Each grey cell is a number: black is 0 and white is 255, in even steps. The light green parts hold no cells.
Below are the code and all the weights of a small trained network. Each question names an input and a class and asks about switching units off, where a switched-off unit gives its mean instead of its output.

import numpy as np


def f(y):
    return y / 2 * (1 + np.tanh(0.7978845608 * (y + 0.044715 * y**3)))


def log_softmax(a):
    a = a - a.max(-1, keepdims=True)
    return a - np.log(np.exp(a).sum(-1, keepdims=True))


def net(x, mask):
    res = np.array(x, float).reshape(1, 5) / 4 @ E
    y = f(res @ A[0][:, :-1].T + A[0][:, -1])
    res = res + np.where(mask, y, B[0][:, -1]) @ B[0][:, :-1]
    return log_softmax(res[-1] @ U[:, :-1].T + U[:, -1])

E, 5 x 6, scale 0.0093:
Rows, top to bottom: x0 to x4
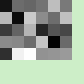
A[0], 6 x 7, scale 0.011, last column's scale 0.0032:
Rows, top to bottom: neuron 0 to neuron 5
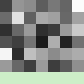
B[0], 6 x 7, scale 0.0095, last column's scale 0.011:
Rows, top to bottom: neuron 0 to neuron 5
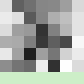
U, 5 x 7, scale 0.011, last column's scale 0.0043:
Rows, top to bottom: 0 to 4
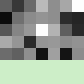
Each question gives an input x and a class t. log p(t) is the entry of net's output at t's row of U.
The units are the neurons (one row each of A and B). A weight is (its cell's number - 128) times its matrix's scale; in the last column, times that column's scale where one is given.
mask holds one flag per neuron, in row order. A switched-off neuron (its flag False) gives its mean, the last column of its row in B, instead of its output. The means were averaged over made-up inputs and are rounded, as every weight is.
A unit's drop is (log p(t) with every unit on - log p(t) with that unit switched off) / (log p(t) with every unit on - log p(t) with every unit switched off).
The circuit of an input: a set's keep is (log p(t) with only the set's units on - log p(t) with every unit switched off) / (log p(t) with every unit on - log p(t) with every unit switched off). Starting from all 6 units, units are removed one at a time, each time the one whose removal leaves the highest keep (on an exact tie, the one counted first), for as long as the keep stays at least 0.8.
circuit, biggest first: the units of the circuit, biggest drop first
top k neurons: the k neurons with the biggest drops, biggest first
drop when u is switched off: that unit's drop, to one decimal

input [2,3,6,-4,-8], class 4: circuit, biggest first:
(neuron 3)
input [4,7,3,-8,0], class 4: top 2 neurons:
(neuron 5; neuron 3)
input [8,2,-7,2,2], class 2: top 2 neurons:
(neuron 4; neuron 2)
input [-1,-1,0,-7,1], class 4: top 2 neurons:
(neuron 4; neuron 5)
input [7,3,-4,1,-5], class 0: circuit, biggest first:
(neuron 1; neuron 2)
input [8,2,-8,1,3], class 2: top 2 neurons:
(neuron 4; neuron 2)
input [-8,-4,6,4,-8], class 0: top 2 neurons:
(neuron 5; neuron 1)
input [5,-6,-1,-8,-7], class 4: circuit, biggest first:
(neuron 3; neuron 4)
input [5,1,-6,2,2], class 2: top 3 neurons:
(neuron 4; neuron 2; neuron 3)
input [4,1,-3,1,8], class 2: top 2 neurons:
(neuron 4; neuron 3)
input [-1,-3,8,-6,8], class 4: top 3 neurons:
(neuron 4; neuron 5; neuron 3)
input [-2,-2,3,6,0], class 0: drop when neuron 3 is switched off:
0.2
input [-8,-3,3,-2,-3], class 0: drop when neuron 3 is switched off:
0.2
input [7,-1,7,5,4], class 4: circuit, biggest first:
(neuron 5)
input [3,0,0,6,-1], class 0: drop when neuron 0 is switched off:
0.0
